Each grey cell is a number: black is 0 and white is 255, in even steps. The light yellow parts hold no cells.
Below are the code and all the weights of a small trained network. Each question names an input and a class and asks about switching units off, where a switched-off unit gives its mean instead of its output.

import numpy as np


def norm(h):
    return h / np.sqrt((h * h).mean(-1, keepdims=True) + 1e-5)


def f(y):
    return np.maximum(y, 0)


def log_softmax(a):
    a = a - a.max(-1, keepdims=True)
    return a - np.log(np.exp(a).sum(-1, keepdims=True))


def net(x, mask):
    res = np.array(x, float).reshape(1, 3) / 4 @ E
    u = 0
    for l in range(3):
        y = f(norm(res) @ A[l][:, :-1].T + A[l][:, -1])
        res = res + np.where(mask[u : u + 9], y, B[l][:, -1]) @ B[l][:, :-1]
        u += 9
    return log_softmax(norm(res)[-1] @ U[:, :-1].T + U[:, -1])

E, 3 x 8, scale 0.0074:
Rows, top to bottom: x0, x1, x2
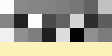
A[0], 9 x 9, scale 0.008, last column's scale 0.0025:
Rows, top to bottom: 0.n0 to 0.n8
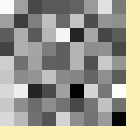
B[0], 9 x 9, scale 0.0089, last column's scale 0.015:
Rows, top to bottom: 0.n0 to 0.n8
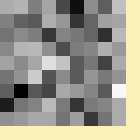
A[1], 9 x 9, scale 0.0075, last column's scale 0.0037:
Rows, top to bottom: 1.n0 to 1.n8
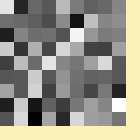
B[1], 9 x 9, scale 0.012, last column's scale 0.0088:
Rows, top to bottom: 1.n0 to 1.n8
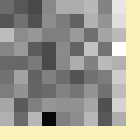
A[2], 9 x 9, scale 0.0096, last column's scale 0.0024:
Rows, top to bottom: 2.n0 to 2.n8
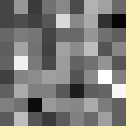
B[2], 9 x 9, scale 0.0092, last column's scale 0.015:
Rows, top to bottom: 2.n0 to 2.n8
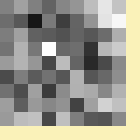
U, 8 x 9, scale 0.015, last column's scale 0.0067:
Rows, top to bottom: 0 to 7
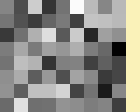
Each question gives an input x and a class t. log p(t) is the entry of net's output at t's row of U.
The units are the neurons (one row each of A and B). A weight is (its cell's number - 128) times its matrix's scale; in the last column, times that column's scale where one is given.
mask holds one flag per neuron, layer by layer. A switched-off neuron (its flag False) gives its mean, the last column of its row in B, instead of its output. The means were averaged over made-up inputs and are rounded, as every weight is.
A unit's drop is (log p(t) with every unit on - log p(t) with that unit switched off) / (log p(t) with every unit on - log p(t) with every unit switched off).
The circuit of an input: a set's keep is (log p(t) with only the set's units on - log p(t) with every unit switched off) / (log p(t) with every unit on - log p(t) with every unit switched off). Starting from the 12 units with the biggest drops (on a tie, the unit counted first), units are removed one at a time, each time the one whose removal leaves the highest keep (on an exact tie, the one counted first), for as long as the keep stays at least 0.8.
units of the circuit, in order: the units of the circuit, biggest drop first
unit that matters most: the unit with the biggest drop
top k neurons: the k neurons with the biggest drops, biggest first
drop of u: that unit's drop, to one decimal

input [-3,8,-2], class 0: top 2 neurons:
0.n6; 1.n0
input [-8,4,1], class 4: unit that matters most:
0.n6
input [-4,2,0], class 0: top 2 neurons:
0.n6; 2.n3
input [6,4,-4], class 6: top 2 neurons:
0.n4; 0.n6
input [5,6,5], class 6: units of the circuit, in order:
0.n6; 0.n4; 2.n1
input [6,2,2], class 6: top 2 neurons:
0.n4; 2.n1
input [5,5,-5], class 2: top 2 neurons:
0.n6; 0.n2
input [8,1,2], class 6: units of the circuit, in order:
0.n0; 0.n4; 2.n1
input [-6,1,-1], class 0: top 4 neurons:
0.n6; 1.n2; 0.n0; 0.n2
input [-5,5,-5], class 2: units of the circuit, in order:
1.n3; 0.n6
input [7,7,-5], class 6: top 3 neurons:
0.n6; 0.n4; 2.n1
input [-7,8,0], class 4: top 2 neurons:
0.n6; 1.n0
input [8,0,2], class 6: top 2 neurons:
0.n0; 0.n4
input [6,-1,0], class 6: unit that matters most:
0.n0
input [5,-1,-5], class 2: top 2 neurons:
0.n6; 1.n3
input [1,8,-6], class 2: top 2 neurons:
0.n6; 0.n2
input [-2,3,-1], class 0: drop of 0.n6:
1.2
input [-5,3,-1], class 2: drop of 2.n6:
0.2
